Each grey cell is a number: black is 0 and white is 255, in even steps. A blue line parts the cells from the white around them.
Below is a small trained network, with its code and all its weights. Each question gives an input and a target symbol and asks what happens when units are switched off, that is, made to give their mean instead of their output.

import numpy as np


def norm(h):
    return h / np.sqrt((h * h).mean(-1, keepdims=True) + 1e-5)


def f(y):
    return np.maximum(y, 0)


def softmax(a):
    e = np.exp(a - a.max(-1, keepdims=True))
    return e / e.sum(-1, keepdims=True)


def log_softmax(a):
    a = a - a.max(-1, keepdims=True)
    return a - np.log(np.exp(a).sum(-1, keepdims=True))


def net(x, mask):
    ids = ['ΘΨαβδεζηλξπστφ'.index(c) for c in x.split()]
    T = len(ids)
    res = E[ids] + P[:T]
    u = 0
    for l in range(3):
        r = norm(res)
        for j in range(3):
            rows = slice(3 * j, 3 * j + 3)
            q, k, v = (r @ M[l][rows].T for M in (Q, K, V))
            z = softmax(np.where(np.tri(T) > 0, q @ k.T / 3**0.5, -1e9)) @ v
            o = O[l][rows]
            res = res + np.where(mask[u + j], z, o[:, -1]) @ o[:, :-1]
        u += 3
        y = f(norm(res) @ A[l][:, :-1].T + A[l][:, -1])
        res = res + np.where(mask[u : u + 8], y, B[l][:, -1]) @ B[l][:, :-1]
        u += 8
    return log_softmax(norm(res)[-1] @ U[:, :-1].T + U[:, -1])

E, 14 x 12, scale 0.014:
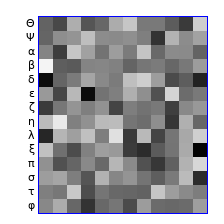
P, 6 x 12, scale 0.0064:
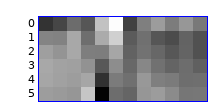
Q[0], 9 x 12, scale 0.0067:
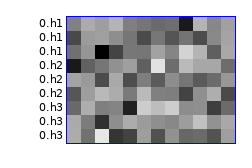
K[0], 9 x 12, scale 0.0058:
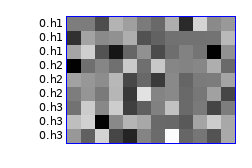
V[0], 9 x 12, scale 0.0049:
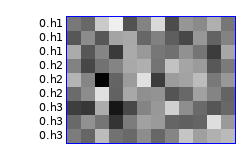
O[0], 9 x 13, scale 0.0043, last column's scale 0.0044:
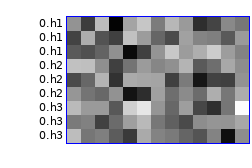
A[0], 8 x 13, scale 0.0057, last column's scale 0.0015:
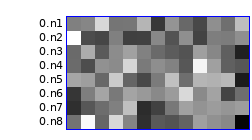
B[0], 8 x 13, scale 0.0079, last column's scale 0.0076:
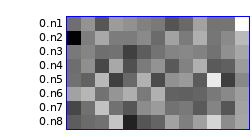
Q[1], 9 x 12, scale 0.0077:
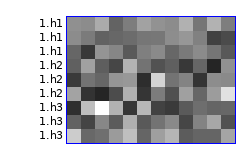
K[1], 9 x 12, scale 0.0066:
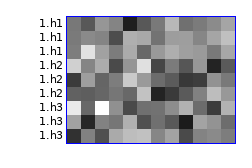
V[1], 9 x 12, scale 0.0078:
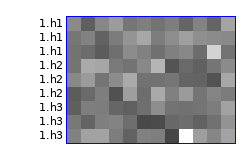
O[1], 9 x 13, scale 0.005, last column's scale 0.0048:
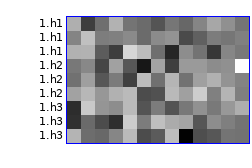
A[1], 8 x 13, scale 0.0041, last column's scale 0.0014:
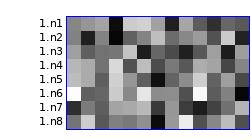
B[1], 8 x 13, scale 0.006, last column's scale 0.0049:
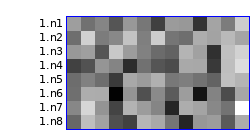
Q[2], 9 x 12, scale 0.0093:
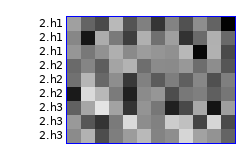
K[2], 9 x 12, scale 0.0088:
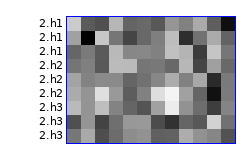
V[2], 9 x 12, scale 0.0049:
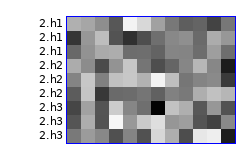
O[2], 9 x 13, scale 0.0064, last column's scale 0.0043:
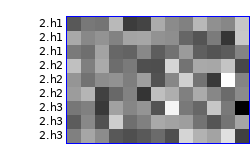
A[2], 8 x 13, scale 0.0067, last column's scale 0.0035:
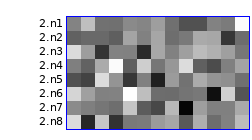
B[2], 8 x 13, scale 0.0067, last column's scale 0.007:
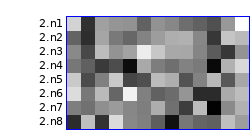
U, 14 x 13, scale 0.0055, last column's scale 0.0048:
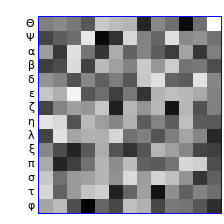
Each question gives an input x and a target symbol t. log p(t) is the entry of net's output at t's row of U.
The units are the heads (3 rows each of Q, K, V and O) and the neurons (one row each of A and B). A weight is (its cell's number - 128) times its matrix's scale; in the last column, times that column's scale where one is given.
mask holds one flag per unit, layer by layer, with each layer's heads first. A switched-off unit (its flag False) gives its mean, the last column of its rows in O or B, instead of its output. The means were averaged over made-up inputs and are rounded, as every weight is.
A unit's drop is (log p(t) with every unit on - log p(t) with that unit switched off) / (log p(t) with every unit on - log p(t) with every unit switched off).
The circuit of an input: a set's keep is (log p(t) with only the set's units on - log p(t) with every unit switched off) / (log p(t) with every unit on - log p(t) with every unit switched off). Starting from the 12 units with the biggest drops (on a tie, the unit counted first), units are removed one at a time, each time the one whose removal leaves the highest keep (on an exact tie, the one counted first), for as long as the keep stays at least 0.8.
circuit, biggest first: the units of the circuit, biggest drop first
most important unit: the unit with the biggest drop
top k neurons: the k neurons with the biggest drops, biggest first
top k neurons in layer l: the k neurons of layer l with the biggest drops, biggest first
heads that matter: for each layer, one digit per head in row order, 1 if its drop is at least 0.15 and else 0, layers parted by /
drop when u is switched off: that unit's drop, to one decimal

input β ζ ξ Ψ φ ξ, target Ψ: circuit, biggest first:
(0.h3, 0.n8)
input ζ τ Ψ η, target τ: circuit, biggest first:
(1.h3, 2.h2, 0.h2)
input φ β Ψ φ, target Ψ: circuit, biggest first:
(0.h1, 0.n8)
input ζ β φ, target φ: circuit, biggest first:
(2.h2, 2.h3)
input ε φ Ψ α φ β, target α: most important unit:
0.n2
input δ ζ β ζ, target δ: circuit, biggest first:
(2.h2, 2.h3, 1.h2)
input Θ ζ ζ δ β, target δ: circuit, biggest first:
(2.h3, 2.h2, 0.n2)
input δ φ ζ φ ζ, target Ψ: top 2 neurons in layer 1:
(1.n7, 1.n1)
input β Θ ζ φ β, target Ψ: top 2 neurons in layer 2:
(2.n5, 2.n6)
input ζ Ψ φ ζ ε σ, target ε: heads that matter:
000 / 000 / 001
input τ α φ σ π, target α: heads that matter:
001 / 001 / 010
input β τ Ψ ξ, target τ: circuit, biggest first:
(1.h3, 2.h2)
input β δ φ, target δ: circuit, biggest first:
(2.h2, 2.h3)
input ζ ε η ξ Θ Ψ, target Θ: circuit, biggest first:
(0.h1)
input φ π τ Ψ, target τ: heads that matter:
100 / 001 / 011
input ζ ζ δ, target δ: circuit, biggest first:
(2.h2, 0.h2, 2.h3)
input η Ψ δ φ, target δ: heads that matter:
000 / 010 / 011
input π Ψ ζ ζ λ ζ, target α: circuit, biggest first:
(0.h2, 0.n5, 2.h1)
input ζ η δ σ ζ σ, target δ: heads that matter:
000 / 000 / 010
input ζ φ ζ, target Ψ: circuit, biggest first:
(0.h2, 0.n8)
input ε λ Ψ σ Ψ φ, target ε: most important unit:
2.h3
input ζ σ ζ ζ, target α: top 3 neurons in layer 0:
(0.n5, 0.n8, 0.n1)
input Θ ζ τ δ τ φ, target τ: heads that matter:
000 / 001 / 000
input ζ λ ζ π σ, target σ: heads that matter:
000 / 001 / 011
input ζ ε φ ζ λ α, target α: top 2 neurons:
(1.n6, 2.n5)
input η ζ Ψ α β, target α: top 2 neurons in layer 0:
(0.n2, 0.n1)
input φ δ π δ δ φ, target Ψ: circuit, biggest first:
(0.h1)
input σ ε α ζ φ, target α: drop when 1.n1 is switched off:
-0.1
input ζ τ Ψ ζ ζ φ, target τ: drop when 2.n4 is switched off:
0.1
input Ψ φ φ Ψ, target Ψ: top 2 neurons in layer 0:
(0.n8, 0.n4)
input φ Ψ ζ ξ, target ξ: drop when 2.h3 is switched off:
0.3
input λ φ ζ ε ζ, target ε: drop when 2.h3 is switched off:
1.3
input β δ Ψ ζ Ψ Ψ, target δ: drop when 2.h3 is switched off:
0.2
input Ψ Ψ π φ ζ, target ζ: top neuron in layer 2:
(2.n4)
